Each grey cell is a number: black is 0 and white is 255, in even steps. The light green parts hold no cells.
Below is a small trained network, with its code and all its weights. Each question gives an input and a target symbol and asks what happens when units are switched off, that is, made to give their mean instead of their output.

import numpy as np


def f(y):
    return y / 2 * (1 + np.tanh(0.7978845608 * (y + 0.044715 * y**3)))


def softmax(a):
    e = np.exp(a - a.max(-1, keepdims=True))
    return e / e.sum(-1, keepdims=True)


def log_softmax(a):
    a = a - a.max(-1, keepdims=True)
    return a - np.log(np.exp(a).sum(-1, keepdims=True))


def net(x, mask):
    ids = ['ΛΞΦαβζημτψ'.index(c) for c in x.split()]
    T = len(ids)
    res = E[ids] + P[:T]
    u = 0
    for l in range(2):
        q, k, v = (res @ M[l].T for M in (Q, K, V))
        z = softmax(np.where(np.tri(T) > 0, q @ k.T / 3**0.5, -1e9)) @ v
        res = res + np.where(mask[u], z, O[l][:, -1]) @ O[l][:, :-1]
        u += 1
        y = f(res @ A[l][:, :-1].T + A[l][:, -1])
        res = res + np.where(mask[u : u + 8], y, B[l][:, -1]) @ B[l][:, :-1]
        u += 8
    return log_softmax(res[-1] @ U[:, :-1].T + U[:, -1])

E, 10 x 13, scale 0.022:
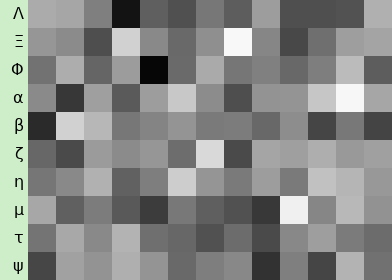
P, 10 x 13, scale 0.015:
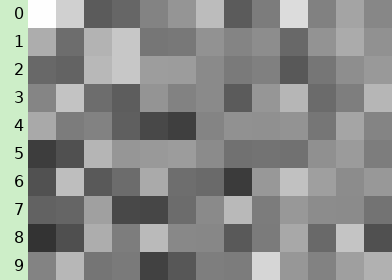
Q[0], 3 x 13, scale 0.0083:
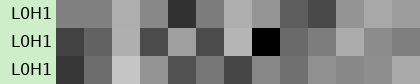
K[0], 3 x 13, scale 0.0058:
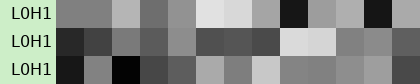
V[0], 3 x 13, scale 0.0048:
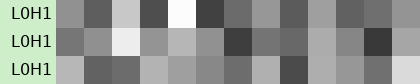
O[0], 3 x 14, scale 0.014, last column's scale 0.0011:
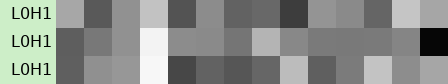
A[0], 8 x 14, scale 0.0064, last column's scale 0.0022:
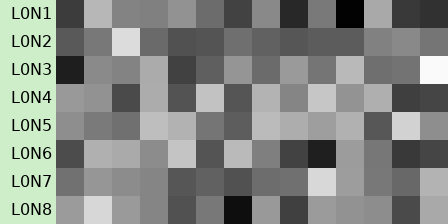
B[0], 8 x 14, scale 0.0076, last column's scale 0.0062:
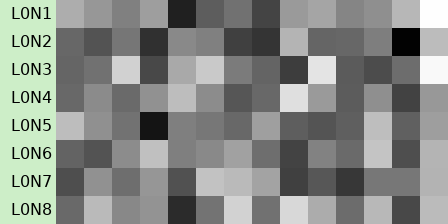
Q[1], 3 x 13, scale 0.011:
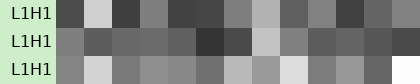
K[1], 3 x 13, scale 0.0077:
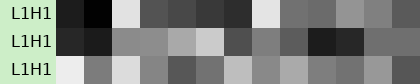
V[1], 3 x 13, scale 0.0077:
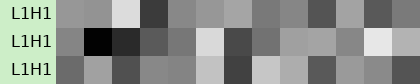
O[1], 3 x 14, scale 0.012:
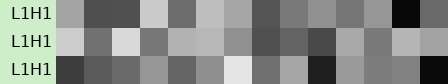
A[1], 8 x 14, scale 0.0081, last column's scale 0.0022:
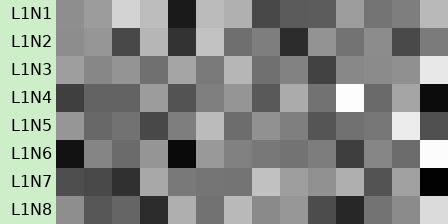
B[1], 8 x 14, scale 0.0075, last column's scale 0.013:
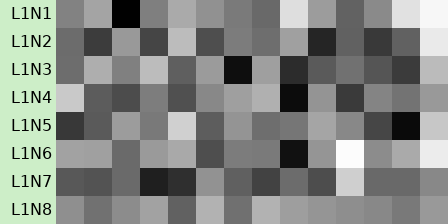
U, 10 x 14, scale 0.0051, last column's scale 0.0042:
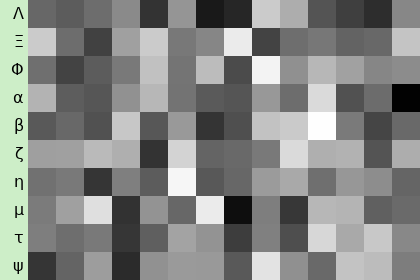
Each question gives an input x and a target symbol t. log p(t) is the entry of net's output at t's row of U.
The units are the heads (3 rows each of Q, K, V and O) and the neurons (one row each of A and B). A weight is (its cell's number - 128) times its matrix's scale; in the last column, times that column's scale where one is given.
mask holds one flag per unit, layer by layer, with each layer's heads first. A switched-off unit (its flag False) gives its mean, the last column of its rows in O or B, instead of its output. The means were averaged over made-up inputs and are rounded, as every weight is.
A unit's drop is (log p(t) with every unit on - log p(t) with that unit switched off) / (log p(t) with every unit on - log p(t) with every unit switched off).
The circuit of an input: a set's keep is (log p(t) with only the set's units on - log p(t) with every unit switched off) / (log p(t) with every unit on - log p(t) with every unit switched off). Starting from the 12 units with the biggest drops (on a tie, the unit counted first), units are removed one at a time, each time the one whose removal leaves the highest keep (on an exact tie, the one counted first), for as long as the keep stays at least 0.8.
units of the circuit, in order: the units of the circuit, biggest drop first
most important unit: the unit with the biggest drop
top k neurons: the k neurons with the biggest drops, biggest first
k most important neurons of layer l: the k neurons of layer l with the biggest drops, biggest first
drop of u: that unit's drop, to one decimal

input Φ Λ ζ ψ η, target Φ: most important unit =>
L1H1
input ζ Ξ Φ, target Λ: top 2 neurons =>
(L0N3; L1N2)
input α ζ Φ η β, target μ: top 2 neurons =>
(L1N6; L1N2)
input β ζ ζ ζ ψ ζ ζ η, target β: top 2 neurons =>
(L1N6; L1N7)
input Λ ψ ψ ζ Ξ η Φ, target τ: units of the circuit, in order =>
(L1H1; L1N6; L1N5)
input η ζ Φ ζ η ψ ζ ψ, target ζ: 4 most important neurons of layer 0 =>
(L0N1; L0N6; L0N2; L0N8)
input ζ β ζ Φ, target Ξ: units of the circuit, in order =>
(L1N6; L1H1; L1N2)
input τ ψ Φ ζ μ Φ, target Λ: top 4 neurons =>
(L0N8; L0N3; L1N2; L0N2)
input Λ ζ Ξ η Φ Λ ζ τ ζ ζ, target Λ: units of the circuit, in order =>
(L1H1; L1N2)
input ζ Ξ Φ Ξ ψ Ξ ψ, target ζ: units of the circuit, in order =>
(L1H1; L0N1; L1N1; L1N2)
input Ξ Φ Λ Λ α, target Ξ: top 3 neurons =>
(L1N4; L1N3; L0N3)
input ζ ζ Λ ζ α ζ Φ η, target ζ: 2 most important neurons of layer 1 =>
(L1N2; L1N1)
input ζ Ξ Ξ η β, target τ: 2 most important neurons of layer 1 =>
(L1N6; L1N1)
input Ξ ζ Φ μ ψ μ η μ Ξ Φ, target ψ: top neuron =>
(L1N1)
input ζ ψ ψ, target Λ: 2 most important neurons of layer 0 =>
(L0N1; L0N2)
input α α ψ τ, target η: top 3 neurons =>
(L1N1; L0N7; L0N8)
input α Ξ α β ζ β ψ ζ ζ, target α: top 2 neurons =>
(L1N3; L1N1)
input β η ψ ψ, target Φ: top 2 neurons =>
(L1N1; L0N1)
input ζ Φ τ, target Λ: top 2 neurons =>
(L1N6; L1N2)
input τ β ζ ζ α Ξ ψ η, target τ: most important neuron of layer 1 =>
(L1N7)
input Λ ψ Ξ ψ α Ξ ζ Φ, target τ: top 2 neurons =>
(L1N6; L1N1)
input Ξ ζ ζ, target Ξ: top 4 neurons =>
(L1N4; L1N3; L0N4; L0N1)
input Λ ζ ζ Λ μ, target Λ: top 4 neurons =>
(L1N2; L0N8; L0N3; L0N4)
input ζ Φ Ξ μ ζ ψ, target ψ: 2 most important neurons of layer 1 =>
(L1N1; L1N6)
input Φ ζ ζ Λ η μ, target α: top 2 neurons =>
(L1N6; L1N2)
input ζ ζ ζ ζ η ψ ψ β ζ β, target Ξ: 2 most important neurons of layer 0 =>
(L0N7; L0N4)
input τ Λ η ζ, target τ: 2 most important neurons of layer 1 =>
(L1N7; L1N6)
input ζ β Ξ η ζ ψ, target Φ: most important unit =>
L1N1
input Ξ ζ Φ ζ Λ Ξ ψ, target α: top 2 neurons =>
(L1N6; L1N2)
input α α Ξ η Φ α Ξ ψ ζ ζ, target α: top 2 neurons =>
(L1N3; L1N5)
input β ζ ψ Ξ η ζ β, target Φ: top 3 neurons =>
(L1N1; L1N2; L0N1)
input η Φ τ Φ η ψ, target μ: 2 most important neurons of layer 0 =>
(L0N6; L0N2)
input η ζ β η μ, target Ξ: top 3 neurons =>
(L1N6; L0N7; L1N2)
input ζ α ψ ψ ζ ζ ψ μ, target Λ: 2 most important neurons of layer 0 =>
(L0N1; L0N8)
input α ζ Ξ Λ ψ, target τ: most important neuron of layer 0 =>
(L0N1)
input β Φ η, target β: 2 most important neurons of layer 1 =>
(L1N7; L1N6)
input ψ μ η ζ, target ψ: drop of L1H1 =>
0.9
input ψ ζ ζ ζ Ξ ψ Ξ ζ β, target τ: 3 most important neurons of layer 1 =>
(L1N6; L1N1; L1N5)
